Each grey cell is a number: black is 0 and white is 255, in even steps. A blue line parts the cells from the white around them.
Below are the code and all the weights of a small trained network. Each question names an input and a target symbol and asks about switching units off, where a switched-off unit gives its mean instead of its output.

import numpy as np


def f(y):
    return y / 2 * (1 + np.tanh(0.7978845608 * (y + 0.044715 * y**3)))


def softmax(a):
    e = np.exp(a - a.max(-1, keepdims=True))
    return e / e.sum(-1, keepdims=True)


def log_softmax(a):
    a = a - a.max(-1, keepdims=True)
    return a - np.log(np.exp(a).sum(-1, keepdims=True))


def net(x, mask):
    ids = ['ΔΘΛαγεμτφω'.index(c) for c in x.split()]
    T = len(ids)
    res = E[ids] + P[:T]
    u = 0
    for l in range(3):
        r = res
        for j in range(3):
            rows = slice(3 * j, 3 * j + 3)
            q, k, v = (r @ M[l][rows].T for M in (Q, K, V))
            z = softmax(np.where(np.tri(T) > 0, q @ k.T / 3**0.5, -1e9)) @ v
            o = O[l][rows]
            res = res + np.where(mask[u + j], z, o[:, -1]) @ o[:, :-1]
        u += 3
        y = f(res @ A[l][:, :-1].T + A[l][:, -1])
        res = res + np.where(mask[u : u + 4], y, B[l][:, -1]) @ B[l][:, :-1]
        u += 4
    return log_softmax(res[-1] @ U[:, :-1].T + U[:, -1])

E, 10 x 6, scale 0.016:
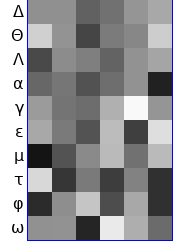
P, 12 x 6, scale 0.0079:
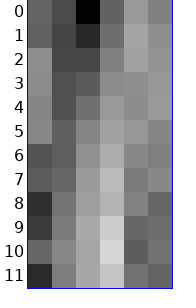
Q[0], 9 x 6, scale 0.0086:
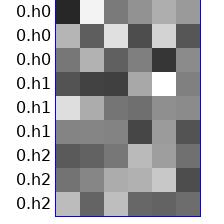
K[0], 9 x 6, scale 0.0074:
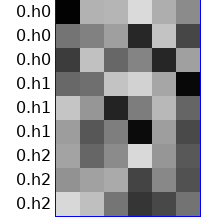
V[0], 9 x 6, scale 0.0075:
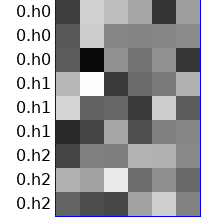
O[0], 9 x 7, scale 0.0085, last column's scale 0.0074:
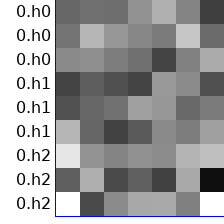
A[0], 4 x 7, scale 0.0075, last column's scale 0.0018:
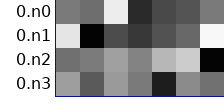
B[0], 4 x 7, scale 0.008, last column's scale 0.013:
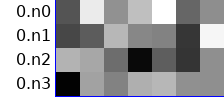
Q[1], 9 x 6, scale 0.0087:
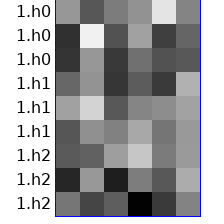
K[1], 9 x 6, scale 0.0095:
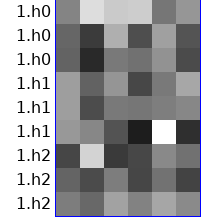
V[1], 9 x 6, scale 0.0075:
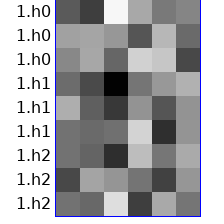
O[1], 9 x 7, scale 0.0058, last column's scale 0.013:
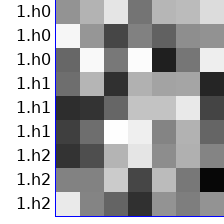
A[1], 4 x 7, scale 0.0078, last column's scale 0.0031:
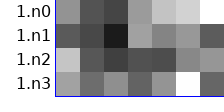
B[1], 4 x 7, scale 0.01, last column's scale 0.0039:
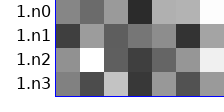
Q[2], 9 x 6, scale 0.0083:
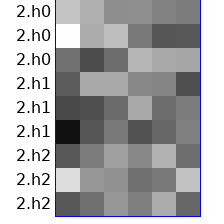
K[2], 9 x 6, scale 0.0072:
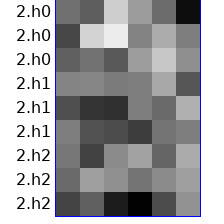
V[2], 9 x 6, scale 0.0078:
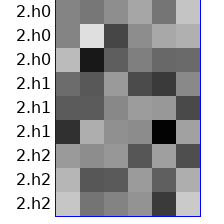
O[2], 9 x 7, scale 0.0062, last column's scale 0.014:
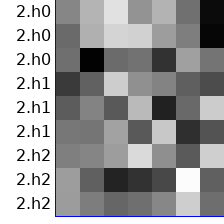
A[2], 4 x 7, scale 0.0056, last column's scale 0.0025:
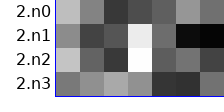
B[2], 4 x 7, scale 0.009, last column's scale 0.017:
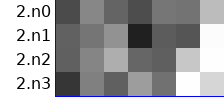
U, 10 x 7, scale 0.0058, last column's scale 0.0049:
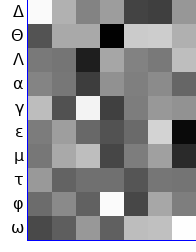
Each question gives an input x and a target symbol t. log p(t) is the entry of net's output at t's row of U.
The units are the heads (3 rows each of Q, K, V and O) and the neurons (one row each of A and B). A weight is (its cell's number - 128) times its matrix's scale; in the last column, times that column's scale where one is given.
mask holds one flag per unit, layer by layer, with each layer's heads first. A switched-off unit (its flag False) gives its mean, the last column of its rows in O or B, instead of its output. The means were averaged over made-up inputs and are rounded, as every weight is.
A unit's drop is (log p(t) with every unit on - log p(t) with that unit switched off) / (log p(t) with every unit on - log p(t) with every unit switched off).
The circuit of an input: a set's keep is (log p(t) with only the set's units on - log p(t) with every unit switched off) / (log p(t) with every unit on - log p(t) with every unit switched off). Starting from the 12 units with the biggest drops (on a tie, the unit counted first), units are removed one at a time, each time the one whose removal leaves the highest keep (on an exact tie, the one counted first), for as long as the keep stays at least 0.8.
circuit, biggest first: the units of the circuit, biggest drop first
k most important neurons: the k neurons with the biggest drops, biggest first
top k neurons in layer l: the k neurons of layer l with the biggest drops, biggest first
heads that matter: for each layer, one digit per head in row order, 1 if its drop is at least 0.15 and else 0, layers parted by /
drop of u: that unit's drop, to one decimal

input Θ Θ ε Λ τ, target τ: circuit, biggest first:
0.h0; 2.h0; 0.n1
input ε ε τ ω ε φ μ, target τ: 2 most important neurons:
0.n1; 2.n1
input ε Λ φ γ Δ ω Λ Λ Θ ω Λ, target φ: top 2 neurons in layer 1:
1.n2; 1.n1
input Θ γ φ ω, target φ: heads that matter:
010 / 111 / 100
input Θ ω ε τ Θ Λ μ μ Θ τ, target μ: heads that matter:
111 / 110 / 000
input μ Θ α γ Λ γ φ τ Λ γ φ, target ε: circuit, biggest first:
0.n1; 0.h0; 2.h0; 0.h2
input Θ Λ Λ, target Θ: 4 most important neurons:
1.n2; 1.n0; 0.n3; 0.n0
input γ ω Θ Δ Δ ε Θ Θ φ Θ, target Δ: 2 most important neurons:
0.n0; 2.n3
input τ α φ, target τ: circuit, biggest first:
0.n1; 2.h0; 0.h0
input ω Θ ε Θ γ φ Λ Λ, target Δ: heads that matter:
000 / 000 / 100
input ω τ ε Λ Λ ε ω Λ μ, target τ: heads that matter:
100 / 010 / 100
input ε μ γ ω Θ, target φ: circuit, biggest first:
1.h1; 1.h0; 0.n1
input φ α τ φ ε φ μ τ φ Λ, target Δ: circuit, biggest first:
0.n0; 2.h0; 1.h2; 2.n2
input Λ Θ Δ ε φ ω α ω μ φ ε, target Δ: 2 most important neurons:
2.n3; 0.n0
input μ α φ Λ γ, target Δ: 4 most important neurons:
0.n0; 2.n3; 0.n2; 1.n2
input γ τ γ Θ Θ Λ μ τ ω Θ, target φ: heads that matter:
101 / 100 / 001
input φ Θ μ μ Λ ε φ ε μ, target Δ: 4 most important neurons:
0.n0; 2.n3; 2.n2; 2.n1
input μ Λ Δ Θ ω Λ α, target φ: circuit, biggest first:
1.h1; 1.h2; 0.n1; 0.h1
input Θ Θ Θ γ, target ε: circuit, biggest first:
2.h1; 2.h2
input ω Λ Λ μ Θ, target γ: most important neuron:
2.n3
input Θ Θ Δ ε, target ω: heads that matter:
000 / 110 / 000
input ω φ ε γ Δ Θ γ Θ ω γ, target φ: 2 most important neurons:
2.n1; 0.n1
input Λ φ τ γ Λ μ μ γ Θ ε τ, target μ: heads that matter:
101 / 110 / 000
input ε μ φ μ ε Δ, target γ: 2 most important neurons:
2.n3; 0.n3
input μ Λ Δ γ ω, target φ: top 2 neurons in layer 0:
0.n1; 0.n2
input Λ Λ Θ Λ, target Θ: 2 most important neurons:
1.n2; 0.n1
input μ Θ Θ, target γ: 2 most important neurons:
0.n1; 2.n3
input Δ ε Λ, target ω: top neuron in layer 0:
0.n0
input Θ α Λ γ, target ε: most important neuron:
2.n2
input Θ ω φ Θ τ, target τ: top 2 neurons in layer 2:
2.n1; 2.n3
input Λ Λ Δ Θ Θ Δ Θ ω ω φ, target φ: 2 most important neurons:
0.n1; 2.n1
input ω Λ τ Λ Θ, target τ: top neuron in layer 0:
0.n1
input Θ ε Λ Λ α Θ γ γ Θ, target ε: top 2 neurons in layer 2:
2.n1; 2.n0
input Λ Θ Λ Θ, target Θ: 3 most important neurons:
1.n2; 1.n0; 0.n3
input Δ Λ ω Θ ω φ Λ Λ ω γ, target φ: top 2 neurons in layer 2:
2.n1; 2.n0
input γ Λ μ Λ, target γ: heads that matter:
010 / 110 / 100
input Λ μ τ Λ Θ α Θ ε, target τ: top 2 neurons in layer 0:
0.n1; 0.n0
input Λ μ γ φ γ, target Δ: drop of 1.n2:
0.2
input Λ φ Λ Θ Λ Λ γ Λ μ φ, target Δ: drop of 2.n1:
0.1
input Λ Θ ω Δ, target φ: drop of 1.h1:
0.3
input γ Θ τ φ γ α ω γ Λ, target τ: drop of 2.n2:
-0.1
